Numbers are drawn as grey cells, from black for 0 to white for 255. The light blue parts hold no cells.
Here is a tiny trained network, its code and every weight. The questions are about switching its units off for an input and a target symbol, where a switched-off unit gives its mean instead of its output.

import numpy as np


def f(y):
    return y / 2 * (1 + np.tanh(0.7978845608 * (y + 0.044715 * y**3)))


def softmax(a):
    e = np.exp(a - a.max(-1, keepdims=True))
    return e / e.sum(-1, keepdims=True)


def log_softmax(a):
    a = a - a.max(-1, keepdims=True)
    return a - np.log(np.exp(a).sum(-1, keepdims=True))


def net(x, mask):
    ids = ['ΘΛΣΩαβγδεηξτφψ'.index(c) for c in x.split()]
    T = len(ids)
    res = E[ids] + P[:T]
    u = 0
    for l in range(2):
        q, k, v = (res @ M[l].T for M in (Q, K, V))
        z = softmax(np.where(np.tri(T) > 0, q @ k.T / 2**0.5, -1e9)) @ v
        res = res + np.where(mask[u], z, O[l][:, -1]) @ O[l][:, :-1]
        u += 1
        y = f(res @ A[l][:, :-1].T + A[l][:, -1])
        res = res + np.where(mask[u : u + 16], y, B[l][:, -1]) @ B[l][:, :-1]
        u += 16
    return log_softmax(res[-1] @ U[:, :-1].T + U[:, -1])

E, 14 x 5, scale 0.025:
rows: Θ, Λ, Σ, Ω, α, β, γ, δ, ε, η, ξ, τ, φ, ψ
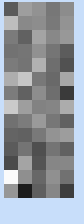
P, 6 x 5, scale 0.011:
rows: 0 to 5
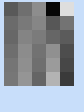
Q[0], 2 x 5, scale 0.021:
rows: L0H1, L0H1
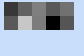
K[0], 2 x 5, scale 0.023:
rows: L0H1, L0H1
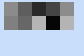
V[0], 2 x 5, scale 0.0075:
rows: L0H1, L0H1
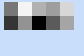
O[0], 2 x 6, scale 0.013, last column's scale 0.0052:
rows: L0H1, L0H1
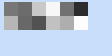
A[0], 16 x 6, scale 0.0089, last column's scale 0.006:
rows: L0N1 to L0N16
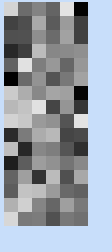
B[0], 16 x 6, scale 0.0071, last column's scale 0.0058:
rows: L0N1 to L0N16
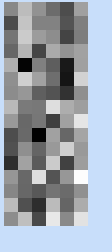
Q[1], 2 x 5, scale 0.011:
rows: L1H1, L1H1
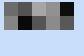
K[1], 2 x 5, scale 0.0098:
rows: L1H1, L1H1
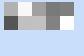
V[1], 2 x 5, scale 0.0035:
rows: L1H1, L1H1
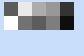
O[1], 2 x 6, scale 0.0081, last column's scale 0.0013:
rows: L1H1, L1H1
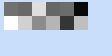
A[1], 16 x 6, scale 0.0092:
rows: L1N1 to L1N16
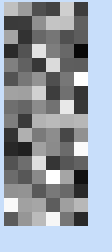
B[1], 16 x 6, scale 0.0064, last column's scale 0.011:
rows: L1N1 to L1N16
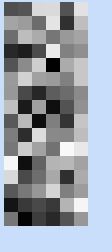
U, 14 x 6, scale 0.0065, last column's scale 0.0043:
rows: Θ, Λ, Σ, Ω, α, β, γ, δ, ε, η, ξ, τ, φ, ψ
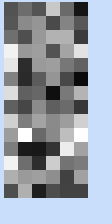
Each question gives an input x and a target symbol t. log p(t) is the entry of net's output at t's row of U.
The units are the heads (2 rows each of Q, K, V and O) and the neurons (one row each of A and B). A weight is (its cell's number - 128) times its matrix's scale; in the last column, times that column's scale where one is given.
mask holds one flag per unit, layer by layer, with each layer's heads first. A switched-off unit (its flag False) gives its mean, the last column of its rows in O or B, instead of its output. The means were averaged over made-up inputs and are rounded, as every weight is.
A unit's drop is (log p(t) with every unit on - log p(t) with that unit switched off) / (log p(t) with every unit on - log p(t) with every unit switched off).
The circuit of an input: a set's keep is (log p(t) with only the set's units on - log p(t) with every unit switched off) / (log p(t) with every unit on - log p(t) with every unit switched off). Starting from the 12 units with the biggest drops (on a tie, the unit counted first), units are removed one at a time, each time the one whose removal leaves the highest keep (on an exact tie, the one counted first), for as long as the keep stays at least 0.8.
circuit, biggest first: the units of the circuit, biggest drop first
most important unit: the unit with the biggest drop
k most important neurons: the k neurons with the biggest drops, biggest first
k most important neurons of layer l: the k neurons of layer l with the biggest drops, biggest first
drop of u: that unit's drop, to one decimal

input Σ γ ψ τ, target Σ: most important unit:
L0H1
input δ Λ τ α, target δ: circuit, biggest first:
[L0H1; L1N5; L1N16; L0N10]
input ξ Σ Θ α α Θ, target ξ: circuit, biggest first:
[L0H1; L1N2; L1N6]
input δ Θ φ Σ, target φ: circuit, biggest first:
[L0H1; L1H1; L0N6]
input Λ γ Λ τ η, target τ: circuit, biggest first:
[L0H1; L1N13]
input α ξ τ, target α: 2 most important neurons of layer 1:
[L1N12; L1N10]
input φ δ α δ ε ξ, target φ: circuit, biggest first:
[L0H1; L1H1; L1N15; L0N6]
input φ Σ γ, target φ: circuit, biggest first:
[L0H1; L1N15; L0N6]
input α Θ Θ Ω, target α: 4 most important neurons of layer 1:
[L1N12; L1N10; L1N4; L1N15]
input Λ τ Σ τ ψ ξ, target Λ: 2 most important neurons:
[L0N10; L1N5]
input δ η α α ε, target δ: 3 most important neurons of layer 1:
[L1N5; L1N16; L1N10]
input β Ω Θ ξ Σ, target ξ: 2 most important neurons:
[L1N2; L0N6]
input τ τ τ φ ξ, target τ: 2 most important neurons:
[L1N2; L1N13]
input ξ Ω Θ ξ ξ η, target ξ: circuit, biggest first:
[L0H1]
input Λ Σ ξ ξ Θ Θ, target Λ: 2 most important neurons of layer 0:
[L0N10; L0N12]
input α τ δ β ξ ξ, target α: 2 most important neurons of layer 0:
[L0N6; L0N13]
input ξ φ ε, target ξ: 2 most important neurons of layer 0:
[L0N6; L0N12]
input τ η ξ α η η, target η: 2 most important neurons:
[L1N15; L1N11]
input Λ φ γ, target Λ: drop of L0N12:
0.2
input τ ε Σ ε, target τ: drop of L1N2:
0.3
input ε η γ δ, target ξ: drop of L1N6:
0.1
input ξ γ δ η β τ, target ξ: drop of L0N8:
0.0
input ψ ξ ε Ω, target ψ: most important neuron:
[L1N15]
